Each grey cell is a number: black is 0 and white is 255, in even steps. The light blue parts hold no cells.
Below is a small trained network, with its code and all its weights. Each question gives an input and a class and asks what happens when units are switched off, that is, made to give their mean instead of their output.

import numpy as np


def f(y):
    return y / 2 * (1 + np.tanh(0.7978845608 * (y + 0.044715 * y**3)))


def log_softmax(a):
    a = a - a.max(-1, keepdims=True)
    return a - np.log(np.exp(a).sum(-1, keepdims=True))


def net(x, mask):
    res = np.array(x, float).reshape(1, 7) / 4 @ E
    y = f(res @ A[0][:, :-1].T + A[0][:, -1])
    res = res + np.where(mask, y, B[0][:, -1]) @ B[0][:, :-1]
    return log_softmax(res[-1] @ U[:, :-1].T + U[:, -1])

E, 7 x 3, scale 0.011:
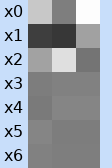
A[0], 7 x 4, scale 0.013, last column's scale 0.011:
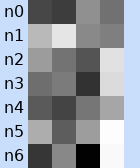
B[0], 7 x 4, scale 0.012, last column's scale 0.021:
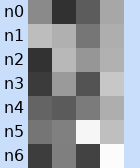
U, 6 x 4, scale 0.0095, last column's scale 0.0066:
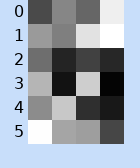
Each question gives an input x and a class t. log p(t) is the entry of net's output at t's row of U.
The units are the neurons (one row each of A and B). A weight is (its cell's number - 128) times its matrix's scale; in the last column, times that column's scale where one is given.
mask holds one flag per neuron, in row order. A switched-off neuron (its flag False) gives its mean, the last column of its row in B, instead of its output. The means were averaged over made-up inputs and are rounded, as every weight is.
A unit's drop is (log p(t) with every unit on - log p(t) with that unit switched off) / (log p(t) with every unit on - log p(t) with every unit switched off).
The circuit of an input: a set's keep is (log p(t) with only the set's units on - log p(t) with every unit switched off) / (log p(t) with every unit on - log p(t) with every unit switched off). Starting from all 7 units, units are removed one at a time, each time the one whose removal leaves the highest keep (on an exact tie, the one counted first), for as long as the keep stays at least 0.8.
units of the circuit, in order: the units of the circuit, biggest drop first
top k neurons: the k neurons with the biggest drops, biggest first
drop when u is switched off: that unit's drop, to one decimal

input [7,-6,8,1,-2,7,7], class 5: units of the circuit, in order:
(n1)
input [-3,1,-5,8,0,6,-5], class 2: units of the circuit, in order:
(n0 n4)
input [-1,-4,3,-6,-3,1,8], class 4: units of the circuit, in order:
(n1 n4)
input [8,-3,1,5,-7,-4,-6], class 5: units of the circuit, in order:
(n1 n6)
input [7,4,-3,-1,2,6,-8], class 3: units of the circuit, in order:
(n2 n3)
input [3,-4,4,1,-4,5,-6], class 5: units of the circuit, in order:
(n1 n6)
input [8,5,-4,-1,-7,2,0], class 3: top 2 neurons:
(n0 n2)
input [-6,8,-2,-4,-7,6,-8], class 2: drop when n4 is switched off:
0.1
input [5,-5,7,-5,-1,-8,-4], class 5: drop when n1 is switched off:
0.2
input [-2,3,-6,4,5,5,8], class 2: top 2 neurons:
(n0 n4)
